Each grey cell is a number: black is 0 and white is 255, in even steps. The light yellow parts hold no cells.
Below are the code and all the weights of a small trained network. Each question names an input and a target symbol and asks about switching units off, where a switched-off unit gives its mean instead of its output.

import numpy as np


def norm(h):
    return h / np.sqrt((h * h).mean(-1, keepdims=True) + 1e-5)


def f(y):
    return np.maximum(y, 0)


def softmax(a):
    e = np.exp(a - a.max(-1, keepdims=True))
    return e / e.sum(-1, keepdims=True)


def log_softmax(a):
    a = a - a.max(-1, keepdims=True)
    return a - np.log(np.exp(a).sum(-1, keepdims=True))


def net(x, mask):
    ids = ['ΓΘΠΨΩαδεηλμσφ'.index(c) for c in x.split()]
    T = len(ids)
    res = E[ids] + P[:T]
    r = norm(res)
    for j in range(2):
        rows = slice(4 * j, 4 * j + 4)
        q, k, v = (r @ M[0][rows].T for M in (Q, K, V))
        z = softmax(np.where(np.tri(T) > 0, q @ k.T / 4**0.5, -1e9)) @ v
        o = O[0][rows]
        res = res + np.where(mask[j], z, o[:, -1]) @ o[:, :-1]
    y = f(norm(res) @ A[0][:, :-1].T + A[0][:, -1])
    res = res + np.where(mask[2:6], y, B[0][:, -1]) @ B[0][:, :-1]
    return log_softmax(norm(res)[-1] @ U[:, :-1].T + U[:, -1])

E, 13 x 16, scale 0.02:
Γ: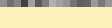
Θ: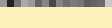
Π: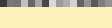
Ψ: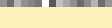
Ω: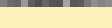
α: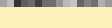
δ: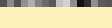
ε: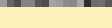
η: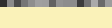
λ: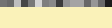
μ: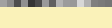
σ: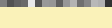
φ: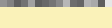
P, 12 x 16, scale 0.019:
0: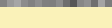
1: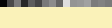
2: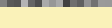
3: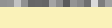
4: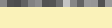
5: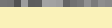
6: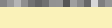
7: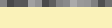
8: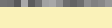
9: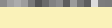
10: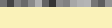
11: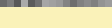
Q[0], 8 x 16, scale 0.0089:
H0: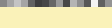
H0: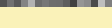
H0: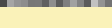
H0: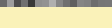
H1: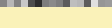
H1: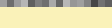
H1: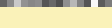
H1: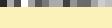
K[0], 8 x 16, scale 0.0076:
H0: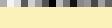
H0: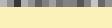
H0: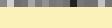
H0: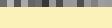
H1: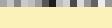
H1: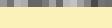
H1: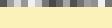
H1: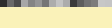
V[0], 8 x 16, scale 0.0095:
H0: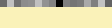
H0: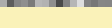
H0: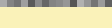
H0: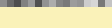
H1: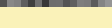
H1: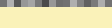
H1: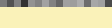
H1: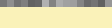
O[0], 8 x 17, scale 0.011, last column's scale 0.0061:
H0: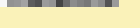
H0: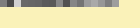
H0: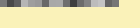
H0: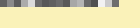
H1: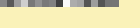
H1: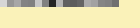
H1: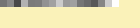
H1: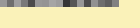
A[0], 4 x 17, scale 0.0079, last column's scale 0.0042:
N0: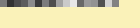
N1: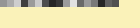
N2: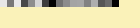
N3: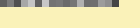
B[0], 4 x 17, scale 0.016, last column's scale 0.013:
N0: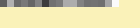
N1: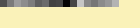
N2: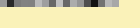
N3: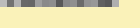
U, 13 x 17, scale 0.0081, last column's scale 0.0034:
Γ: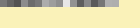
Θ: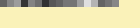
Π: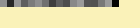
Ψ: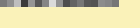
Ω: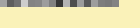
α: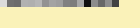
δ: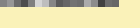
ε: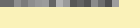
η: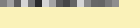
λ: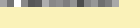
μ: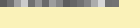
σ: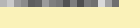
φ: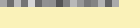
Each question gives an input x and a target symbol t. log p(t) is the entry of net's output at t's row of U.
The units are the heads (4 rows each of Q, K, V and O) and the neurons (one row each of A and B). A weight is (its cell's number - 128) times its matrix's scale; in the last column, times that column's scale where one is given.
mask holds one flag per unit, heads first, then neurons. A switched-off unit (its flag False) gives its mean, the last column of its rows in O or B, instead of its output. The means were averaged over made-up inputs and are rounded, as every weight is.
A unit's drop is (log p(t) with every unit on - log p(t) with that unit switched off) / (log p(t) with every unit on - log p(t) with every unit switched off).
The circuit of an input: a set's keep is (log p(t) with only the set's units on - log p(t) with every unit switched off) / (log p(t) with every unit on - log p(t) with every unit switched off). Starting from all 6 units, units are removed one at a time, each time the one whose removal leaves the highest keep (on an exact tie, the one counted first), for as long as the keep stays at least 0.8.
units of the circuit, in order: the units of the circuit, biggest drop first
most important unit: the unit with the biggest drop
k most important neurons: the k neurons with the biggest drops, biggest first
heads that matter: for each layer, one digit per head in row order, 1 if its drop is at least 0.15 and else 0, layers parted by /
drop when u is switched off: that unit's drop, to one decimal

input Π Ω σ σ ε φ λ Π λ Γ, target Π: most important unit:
H1
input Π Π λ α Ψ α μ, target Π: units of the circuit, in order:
(H1; N2)
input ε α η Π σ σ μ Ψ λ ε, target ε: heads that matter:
10
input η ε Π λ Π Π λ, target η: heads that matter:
10
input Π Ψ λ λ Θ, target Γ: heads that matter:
01
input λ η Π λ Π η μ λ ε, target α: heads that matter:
11
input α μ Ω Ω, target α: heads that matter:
11
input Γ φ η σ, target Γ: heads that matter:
10
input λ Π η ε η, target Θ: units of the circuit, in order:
(H1; N2)
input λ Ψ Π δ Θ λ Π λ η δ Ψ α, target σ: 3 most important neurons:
(N2; N0; N1)
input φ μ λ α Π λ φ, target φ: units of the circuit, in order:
(H0; H1; N3)
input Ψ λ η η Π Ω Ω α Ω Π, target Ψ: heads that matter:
01
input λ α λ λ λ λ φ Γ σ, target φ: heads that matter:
10
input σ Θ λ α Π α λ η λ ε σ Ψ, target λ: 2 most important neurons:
(N1; N2)
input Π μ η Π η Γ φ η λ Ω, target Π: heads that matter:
01
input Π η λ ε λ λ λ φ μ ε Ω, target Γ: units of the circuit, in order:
(H1)
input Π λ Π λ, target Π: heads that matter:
10
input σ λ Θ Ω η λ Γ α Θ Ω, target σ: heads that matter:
11
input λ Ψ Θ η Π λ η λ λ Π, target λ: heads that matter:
10
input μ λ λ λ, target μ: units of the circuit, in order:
(H0)
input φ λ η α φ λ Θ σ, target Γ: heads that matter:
01
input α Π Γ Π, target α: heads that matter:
11
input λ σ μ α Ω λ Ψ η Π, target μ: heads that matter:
11
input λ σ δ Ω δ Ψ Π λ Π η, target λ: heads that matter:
10
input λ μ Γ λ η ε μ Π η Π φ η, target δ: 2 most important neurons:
(N3; N0)
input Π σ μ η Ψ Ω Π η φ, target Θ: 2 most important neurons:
(N2; N3)
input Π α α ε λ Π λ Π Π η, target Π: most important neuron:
(N2)
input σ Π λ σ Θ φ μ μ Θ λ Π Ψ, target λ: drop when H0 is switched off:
0.1
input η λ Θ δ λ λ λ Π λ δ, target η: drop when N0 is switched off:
0.1
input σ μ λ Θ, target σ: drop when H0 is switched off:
0.2
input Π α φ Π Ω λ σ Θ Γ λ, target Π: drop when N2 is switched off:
0.7
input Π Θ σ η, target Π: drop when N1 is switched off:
0.2
